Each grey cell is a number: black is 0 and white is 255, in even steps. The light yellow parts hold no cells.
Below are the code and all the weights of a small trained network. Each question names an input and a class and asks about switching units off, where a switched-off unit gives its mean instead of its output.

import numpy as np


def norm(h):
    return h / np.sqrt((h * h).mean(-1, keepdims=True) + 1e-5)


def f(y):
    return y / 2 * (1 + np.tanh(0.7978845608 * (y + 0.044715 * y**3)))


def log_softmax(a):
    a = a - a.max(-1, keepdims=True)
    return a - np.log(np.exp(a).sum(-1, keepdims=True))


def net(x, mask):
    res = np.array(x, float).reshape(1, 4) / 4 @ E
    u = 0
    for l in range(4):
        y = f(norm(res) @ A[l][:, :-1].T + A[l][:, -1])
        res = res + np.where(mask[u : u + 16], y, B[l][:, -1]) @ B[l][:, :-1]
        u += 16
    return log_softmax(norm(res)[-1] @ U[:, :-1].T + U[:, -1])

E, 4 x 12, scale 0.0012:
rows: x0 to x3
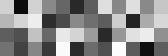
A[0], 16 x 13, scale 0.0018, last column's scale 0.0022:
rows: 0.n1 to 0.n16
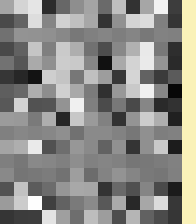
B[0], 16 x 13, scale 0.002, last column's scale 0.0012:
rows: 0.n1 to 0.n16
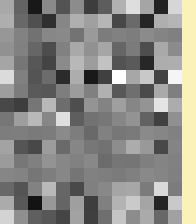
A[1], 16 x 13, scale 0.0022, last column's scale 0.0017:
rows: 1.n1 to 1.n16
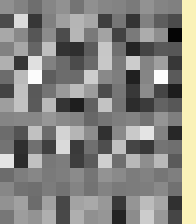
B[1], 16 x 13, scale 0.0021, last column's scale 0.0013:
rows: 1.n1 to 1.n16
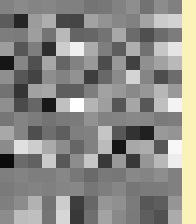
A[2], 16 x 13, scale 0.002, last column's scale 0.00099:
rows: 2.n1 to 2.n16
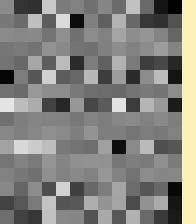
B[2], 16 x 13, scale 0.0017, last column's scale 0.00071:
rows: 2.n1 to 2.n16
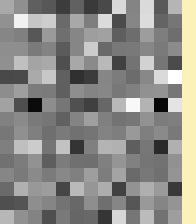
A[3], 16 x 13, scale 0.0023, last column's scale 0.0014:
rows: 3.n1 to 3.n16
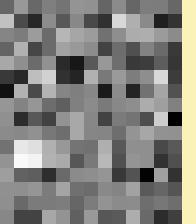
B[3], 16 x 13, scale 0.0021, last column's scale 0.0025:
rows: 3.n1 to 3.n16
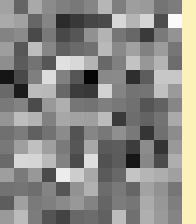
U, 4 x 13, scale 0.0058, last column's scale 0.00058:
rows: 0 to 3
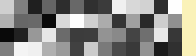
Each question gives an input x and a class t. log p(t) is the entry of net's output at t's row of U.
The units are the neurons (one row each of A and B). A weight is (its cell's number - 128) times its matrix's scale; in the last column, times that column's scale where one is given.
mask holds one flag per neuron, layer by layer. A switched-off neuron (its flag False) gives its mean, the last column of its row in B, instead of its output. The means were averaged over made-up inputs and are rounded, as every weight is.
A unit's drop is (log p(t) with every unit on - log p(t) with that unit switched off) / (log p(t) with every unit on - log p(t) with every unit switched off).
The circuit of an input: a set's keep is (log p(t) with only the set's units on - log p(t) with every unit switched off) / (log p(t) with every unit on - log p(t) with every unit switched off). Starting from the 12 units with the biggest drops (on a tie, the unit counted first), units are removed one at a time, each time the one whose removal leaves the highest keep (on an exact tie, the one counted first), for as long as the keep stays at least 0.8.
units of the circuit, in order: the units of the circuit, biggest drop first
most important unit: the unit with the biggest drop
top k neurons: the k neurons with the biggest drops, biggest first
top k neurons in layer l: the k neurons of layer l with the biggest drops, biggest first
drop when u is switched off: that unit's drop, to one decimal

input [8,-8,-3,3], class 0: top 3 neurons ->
(0.n6, 0.n16, 2.n1)
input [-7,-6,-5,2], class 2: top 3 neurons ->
(1.n2, 0.n1, 0.n15)
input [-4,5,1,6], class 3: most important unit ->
1.n11
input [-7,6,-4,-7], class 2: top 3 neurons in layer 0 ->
(0.n6, 0.n8, 0.n16)
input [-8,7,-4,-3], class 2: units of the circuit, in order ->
(1.n2, 3.n7)
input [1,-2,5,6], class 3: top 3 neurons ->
(1.n11, 1.n8, 1.n4)
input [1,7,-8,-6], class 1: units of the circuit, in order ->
(1.n8, 1.n4)
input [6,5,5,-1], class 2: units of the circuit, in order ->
(1.n12, 3.n6)
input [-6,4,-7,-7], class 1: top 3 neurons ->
(1.n8, 1.n4, 1.n11)
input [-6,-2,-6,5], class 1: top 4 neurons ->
(1.n8, 1.n4, 1.n12, 1.n5)
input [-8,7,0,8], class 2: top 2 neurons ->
(0.n6, 1.n2)
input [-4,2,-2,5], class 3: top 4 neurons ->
(1.n11, 1.n12, 1.n5, 2.n2)
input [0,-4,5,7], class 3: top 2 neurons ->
(1.n11, 1.n8)
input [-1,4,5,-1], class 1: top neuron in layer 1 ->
(1.n6)
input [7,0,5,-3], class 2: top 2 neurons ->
(1.n12, 1.n5)
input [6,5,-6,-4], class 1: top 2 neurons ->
(0.n6, 1.n8)
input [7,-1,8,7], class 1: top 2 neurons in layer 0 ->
(0.n2, 0.n5)
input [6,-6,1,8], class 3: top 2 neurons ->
(1.n11, 2.n2)
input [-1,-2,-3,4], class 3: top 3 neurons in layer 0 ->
(0.n5, 0.n2, 0.n7)
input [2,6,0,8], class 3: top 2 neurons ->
(1.n11, 0.n6)
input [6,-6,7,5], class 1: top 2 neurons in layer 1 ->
(1.n6, 1.n10)
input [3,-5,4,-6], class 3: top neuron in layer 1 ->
(1.n16)
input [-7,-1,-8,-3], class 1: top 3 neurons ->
(1.n8, 1.n4, 1.n12)
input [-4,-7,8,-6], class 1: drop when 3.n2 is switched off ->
0.2
